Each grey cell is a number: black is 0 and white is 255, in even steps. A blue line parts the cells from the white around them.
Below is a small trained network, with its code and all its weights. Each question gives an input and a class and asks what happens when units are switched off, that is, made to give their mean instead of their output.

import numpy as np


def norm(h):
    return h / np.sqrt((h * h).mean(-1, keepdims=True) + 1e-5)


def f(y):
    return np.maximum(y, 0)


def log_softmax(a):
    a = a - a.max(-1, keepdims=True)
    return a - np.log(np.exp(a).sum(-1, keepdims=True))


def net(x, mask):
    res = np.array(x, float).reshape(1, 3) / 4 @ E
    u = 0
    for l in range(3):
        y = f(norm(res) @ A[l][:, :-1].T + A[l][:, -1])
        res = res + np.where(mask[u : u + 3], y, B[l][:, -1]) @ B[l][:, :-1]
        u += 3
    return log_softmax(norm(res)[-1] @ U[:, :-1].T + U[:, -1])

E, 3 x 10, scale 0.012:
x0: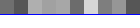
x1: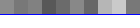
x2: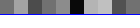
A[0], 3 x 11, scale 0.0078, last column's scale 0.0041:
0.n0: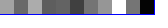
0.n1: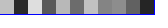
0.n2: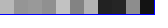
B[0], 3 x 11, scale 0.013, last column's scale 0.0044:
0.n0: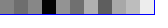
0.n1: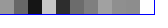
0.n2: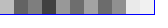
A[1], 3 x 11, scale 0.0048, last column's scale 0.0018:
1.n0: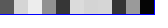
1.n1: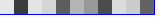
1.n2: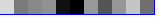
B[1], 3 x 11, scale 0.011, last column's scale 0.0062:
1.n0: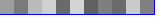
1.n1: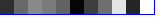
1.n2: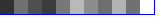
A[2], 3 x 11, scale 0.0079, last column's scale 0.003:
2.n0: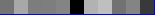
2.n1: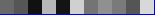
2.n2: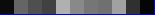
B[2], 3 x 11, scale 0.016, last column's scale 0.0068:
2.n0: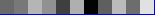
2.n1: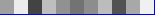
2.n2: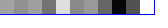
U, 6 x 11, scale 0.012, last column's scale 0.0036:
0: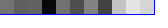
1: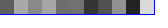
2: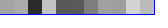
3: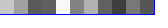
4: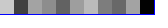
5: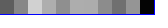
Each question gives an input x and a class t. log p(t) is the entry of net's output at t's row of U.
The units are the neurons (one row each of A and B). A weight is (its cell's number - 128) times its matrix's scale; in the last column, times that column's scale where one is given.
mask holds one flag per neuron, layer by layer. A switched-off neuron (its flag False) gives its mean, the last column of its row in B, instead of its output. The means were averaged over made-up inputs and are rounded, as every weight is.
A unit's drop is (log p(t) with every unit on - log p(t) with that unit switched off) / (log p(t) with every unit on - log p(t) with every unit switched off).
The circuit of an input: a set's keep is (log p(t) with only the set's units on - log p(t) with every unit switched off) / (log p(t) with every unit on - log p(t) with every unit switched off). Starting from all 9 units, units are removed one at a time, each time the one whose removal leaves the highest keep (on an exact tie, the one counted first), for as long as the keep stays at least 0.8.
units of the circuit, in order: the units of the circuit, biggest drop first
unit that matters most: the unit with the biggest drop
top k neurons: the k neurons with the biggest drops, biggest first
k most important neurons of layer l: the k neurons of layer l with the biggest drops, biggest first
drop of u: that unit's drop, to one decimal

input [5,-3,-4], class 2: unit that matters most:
0.n1
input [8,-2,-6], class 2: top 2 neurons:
0.n1; 2.n1
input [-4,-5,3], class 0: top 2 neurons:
0.n1; 0.n2
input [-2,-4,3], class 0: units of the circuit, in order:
0.n2; 2.n1
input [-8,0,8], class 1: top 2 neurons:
2.n0; 0.n1
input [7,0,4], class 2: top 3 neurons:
0.n1; 2.n1; 1.n1
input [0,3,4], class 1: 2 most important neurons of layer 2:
2.n0; 2.n1
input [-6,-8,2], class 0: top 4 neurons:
0.n2; 2.n2; 0.n1; 2.n1
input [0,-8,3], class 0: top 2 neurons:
0.n2; 2.n2
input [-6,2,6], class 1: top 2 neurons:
0.n1; 2.n0
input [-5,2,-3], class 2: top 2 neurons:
1.n2; 0.n0
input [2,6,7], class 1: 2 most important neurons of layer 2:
2.n0; 2.n2
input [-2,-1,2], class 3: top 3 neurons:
2.n2; 0.n1; 1.n1
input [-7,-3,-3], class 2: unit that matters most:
2.n2
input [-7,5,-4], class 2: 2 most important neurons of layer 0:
0.n2; 0.n0
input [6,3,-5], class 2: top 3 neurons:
0.n1; 2.n1; 2.n0
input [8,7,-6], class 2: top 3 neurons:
0.n1; 2.n1; 0.n2
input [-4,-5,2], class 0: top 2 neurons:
0.n2; 0.n1
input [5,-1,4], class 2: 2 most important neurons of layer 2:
2.n1; 2.n0
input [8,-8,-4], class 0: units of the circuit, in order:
0.n2
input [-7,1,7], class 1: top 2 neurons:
0.n1; 2.n0
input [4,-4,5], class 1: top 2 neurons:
2.n0; 0.n0
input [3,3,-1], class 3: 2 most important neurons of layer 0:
0.n0; 0.n2
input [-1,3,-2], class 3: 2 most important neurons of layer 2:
2.n2; 2.n0
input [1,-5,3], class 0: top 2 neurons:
0.n2; 2.n2
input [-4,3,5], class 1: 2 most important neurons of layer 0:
0.n1; 0.n2
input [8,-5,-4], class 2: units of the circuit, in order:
0.n1
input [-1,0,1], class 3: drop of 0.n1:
0.1
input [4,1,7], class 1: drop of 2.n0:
1.1
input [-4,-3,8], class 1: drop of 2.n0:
0.6
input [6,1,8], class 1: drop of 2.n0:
1.1
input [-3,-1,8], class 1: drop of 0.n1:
0.2
